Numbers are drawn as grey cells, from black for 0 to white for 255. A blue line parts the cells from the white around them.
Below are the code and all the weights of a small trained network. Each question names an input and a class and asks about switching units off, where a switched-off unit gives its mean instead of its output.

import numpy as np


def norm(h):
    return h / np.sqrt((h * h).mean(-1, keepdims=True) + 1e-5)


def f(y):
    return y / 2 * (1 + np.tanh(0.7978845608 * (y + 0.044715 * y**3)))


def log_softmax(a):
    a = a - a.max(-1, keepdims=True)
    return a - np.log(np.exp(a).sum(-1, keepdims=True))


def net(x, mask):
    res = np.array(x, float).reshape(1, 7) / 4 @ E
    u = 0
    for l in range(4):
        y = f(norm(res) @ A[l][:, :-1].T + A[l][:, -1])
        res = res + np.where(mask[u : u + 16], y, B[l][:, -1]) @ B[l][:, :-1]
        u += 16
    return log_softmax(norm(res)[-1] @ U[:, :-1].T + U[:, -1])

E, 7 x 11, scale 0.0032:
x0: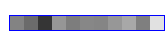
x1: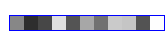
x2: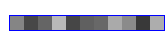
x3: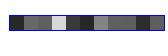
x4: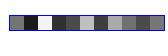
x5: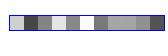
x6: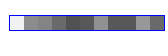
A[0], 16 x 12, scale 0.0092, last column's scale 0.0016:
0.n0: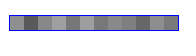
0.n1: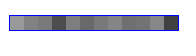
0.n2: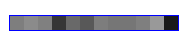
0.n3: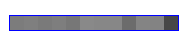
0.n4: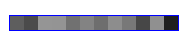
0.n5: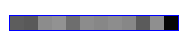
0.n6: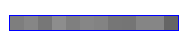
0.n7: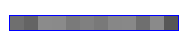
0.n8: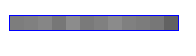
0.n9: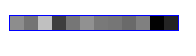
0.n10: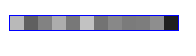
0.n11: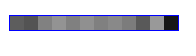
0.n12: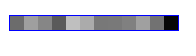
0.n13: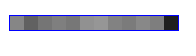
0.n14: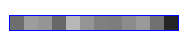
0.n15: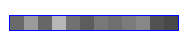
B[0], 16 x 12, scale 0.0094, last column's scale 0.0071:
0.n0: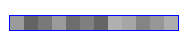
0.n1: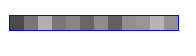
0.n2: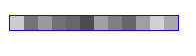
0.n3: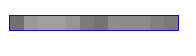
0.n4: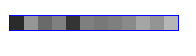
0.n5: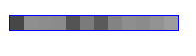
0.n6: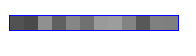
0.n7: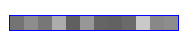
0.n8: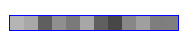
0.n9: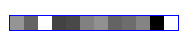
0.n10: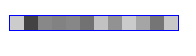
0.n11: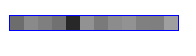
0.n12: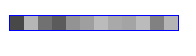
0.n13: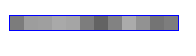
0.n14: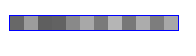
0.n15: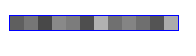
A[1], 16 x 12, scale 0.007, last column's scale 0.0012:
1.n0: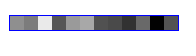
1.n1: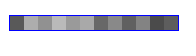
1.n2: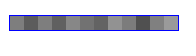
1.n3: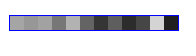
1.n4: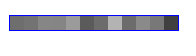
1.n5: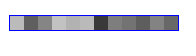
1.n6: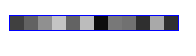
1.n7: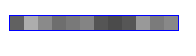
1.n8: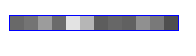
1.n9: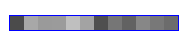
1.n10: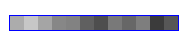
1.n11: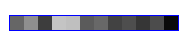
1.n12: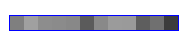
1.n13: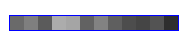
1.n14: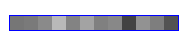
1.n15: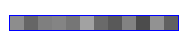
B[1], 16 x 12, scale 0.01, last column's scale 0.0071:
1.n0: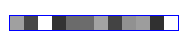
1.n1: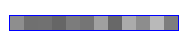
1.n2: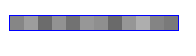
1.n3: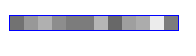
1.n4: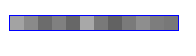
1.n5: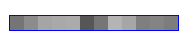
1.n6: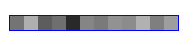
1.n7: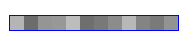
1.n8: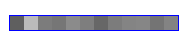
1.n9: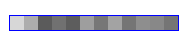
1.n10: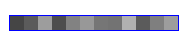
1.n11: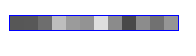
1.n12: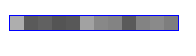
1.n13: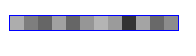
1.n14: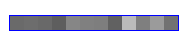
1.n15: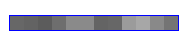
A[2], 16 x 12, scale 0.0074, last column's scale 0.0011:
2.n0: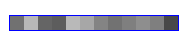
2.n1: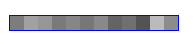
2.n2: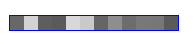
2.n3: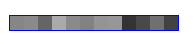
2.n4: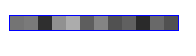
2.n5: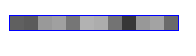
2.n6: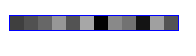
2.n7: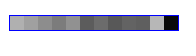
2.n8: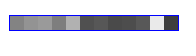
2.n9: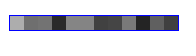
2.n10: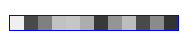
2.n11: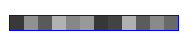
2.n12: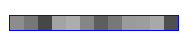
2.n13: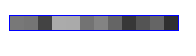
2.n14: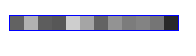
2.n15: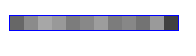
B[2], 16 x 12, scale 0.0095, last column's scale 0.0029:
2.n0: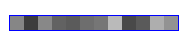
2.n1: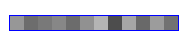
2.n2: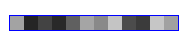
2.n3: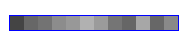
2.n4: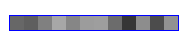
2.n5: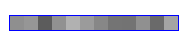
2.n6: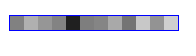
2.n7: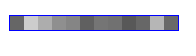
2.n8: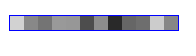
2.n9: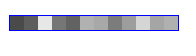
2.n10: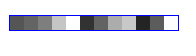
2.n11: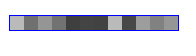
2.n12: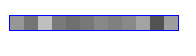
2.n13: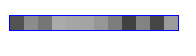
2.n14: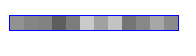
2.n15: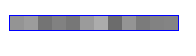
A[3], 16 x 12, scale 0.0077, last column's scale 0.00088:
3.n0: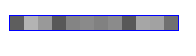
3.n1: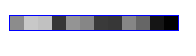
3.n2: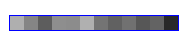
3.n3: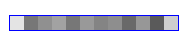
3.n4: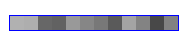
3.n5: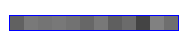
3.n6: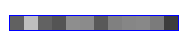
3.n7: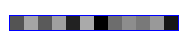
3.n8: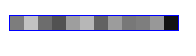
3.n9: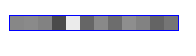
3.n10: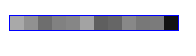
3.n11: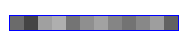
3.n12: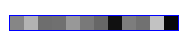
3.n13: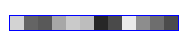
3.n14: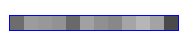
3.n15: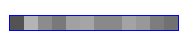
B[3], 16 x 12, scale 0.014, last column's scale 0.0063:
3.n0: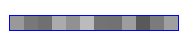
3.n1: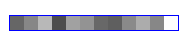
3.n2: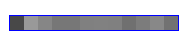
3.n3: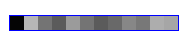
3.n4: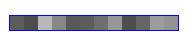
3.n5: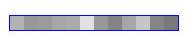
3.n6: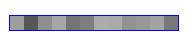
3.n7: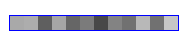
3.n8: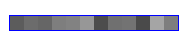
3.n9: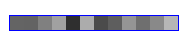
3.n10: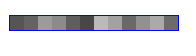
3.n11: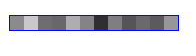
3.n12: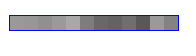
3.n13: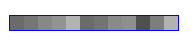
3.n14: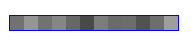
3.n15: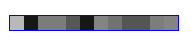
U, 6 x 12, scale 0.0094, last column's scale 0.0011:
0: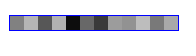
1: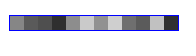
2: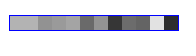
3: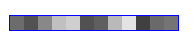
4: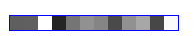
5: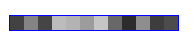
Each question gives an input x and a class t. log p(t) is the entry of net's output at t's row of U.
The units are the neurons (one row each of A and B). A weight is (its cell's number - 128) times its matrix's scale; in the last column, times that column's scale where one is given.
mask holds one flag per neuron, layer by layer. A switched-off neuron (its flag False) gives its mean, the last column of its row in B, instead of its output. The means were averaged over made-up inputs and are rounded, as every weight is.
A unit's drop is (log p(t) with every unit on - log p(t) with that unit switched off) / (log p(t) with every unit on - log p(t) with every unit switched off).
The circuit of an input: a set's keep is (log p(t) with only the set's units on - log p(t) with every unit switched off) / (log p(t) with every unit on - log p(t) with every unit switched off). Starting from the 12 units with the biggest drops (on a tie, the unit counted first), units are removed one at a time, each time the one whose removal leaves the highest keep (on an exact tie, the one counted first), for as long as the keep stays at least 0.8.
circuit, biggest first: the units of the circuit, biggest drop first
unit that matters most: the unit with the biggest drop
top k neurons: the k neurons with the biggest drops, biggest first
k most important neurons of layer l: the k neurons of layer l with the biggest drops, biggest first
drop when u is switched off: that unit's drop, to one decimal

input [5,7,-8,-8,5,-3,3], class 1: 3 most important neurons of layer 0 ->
0.n9, 0.n12, 0.n0
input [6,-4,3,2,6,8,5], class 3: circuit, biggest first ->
0.n10, 0.n0, 1.n0, 2.n10
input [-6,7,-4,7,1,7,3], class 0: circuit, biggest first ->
0.n4, 0.n5, 1.n0
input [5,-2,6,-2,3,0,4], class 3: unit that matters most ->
0.n10
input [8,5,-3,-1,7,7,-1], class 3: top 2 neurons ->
0.n10, 2.n10
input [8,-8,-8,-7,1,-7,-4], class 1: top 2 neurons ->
0.n12, 0.n14
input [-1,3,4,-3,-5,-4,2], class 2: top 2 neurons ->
0.n9, 1.n3
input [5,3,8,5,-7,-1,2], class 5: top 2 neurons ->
0.n15, 1.n11
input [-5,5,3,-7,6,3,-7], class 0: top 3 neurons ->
0.n4, 0.n5, 0.n11
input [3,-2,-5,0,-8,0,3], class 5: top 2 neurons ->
0.n9, 0.n15
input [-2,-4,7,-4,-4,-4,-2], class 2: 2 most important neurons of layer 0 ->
0.n9, 0.n2
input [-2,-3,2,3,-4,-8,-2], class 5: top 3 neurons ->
0.n9, 0.n15, 1.n11
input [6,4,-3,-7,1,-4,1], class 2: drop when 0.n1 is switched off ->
0.2
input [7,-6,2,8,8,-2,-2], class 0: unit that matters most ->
0.n4
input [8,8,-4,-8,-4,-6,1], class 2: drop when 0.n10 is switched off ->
0.3
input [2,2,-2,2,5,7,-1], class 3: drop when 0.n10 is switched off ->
1.4
